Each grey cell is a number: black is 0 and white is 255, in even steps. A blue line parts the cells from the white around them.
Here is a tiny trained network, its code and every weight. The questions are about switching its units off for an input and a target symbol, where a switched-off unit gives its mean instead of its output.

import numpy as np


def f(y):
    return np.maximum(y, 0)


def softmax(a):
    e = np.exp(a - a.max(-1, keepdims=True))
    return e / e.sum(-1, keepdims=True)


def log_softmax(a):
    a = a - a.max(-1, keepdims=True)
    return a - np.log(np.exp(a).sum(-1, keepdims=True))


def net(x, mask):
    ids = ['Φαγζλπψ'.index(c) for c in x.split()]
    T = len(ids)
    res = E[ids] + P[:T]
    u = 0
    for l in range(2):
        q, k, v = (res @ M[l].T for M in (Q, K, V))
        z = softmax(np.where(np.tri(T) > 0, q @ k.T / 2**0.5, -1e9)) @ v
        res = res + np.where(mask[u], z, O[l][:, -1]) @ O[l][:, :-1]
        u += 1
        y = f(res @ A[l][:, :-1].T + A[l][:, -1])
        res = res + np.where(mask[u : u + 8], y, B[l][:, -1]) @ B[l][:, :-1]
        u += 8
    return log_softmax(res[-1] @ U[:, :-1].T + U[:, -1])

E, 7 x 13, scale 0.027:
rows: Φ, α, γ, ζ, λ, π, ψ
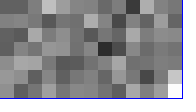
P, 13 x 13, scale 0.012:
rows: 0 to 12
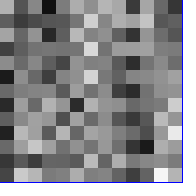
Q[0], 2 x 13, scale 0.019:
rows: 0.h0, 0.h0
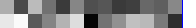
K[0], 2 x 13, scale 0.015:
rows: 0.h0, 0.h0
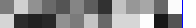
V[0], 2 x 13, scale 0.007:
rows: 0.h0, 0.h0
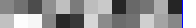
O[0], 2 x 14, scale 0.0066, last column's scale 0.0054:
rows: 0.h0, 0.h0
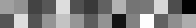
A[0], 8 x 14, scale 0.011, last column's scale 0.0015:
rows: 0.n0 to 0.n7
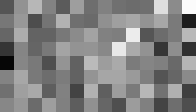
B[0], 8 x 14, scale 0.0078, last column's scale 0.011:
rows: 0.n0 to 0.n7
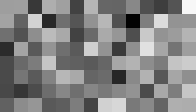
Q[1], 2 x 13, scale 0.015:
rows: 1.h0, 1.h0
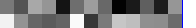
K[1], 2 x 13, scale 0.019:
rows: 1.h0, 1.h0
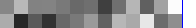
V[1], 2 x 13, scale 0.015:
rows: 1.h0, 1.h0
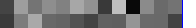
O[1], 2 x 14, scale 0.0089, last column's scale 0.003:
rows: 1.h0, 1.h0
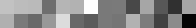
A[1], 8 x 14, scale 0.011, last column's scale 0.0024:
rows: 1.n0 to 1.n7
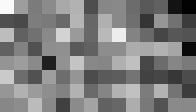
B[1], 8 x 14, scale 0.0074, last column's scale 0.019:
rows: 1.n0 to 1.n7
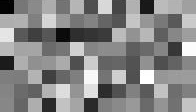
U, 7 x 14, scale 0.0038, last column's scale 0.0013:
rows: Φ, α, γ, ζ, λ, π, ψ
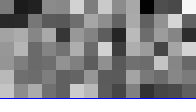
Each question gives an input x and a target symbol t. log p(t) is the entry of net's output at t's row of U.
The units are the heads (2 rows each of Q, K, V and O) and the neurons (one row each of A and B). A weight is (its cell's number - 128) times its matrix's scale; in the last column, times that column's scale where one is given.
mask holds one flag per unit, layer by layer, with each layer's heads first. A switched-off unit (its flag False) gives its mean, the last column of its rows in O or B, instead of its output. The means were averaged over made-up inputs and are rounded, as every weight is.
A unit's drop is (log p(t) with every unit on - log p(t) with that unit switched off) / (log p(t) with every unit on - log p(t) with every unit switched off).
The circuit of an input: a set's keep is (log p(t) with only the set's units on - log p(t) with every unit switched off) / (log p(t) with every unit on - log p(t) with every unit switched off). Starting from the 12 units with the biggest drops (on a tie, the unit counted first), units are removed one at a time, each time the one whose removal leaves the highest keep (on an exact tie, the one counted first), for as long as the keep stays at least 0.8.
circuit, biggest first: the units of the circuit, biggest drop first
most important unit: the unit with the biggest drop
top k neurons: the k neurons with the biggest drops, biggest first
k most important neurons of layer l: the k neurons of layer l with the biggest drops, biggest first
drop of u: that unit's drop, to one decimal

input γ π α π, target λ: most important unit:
0.h0
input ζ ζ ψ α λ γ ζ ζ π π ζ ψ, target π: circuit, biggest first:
1.h0, 1.n2, 0.h0
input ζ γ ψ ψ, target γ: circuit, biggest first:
1.h0, 1.n1, 1.n3
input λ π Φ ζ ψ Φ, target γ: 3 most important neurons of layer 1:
1.n1, 1.n3, 1.n7
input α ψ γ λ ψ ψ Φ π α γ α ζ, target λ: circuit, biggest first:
0.h0, 0.n1
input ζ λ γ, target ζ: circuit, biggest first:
0.h0, 1.h0
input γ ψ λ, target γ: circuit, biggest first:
1.h0, 1.n1
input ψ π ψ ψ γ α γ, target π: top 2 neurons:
0.n0, 1.n5
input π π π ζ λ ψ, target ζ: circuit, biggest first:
0.h0, 0.n7
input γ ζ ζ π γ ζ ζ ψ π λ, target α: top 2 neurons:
1.n3, 0.n6
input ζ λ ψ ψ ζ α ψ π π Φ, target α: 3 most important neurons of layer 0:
0.n4, 0.n6, 0.n3
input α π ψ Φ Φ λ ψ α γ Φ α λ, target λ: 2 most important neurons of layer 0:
0.n1, 0.n0
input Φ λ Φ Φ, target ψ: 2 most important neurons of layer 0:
0.n3, 0.n4
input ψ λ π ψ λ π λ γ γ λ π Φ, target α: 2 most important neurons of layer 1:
1.n3, 1.n1
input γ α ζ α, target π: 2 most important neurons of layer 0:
0.n4, 0.n2
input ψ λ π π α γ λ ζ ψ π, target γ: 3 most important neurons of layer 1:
1.n1, 1.n3, 1.n7
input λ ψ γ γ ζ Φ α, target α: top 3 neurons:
1.n3, 1.n5, 1.n1
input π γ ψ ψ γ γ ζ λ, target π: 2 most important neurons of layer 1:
1.n2, 1.n3
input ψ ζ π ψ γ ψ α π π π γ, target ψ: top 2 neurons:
0.n2, 0.n0
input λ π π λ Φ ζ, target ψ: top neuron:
0.n4
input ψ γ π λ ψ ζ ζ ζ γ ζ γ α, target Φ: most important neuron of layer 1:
1.n3
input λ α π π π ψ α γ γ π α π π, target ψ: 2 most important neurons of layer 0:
0.n4, 0.n0
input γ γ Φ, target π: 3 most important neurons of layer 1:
1.n2, 1.n5, 1.n7
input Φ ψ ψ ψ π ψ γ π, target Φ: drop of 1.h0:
0.8
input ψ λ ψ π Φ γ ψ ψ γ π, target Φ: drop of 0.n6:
0.1
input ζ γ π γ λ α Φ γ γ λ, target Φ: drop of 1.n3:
0.2
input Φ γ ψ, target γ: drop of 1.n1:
0.8
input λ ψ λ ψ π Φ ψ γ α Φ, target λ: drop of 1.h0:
0.0
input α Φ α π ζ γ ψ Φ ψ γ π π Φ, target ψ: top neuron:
0.n0
